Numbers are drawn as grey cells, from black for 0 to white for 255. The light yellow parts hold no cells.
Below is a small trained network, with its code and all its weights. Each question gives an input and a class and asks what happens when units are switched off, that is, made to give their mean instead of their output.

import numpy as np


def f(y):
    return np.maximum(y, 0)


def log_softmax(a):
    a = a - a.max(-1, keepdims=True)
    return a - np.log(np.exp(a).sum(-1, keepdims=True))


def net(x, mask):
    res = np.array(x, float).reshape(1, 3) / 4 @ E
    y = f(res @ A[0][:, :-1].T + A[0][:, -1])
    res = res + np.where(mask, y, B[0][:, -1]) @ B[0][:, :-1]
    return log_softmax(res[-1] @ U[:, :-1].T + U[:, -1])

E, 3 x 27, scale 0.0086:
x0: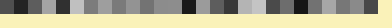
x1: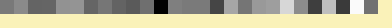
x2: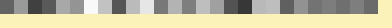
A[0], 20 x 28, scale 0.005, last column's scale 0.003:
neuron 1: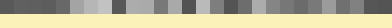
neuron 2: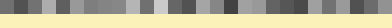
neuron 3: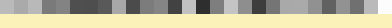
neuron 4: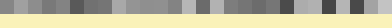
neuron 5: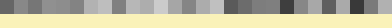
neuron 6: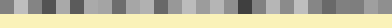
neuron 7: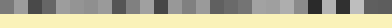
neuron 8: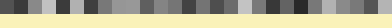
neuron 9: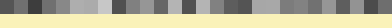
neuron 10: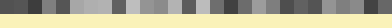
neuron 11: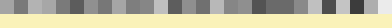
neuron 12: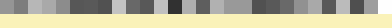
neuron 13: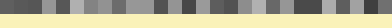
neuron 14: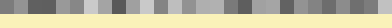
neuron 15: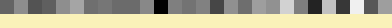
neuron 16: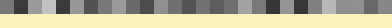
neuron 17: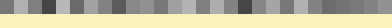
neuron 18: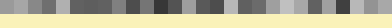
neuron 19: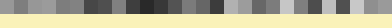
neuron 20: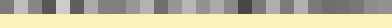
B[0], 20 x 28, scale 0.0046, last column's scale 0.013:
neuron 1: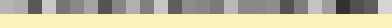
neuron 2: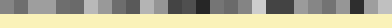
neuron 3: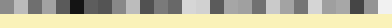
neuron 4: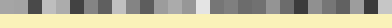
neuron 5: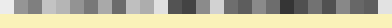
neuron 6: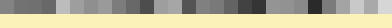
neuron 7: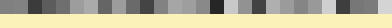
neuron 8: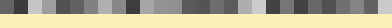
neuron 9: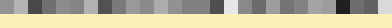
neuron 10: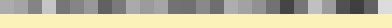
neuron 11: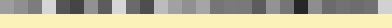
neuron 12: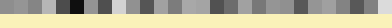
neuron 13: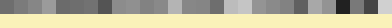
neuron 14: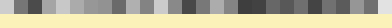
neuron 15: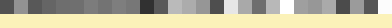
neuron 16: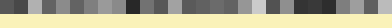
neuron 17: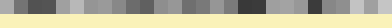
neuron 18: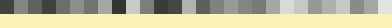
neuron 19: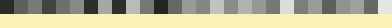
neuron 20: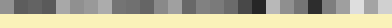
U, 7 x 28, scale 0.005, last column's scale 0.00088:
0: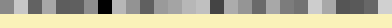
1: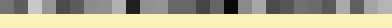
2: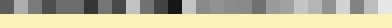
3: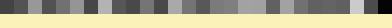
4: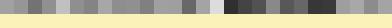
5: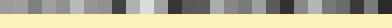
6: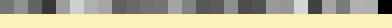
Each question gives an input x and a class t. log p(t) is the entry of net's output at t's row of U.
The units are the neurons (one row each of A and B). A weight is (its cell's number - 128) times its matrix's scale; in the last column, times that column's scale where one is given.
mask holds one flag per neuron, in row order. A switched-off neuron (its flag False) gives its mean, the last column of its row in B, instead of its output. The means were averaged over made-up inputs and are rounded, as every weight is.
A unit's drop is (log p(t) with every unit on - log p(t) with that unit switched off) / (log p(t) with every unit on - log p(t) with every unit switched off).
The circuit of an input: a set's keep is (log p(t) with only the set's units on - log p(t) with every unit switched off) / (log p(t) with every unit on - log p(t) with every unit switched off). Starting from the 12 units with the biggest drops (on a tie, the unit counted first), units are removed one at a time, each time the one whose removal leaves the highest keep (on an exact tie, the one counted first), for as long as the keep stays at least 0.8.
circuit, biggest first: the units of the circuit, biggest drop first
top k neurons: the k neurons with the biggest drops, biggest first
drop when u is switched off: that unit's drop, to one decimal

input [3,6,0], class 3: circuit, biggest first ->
(neuron 3; neuron 19)
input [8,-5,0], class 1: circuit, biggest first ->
(neuron 8)
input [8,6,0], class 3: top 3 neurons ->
(neuron 16; neuron 8; neuron 3)
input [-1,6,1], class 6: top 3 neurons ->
(neuron 3; neuron 7; neuron 12)
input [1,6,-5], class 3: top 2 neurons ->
(neuron 16; neuron 8)
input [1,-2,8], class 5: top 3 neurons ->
(neuron 10; neuron 1; neuron 9)
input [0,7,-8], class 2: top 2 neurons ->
(neuron 18; neuron 3)
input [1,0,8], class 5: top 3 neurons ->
(neuron 10; neuron 1; neuron 5)
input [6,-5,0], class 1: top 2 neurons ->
(neuron 8; neuron 16)
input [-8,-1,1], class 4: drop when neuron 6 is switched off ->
0.2
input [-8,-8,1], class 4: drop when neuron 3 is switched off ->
-0.1
